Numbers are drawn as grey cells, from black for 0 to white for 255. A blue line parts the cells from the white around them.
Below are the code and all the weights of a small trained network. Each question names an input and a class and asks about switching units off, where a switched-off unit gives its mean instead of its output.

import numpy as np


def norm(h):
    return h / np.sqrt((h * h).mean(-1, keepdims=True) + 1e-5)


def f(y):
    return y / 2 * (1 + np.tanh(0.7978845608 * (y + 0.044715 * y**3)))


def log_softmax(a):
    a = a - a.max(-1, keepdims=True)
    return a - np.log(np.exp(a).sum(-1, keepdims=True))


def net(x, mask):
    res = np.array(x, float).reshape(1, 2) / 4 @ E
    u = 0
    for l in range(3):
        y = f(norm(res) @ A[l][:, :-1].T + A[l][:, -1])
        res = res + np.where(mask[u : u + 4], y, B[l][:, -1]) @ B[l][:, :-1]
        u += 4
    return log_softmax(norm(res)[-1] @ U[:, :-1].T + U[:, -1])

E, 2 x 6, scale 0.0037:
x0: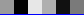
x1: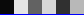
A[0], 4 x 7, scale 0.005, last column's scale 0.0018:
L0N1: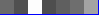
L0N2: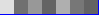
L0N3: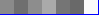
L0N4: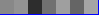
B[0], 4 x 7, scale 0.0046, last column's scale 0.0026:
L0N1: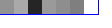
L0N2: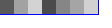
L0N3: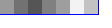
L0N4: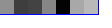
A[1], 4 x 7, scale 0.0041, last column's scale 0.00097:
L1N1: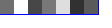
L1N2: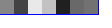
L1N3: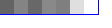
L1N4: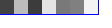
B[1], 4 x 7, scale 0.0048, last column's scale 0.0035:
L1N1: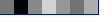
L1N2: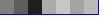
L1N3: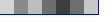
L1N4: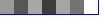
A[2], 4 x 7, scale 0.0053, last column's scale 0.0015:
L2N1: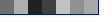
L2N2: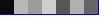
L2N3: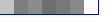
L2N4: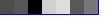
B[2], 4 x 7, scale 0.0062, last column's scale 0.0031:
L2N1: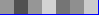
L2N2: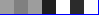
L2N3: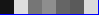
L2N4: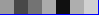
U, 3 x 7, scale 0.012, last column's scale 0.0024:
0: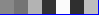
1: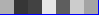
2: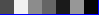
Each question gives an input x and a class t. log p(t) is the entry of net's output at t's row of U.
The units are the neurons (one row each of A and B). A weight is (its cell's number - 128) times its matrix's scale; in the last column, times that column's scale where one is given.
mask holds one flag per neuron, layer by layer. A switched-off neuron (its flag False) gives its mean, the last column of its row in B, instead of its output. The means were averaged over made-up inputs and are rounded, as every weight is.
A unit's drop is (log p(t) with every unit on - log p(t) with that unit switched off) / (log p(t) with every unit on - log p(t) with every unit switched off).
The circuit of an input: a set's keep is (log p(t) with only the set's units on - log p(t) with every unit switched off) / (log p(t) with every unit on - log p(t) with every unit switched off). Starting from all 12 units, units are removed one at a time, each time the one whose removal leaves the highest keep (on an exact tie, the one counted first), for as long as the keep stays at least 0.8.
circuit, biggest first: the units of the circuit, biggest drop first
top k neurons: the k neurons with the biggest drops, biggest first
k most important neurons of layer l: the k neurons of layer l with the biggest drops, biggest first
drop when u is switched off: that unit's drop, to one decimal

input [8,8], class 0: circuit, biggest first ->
[L2N2, L0N4]
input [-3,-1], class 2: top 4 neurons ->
[L0N4, L1N2, L0N1, L2N2]
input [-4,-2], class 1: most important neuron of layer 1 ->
[L1N4]
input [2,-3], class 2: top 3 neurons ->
[L2N2, L2N3, L1N4]
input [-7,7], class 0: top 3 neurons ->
[L2N2, L1N2, L0N1]
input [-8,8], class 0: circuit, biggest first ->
[L2N2, L1N1]
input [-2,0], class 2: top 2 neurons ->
[L0N4, L2N2]
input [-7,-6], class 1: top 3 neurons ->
[L1N4, L2N2, L2N1]
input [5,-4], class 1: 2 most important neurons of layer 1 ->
[L1N2, L1N4]
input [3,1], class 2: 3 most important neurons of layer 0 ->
[L0N1, L0N3, L0N4]
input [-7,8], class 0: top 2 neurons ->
[L2N2, L1N2]
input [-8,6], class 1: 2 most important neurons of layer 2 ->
[L2N4, L2N1]
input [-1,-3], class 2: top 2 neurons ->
[L2N2, L1N4]
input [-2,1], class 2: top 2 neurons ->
[L0N4, L2N2]
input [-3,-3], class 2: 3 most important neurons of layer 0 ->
[L0N4, L0N1, L0N2]
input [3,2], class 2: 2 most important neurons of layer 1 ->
[L1N1, L1N3]
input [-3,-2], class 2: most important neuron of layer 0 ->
[L0N4]
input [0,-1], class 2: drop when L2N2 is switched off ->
0.2
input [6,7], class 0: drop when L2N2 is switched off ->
1.2
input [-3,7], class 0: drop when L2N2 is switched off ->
0.4
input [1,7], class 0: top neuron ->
[L2N2]
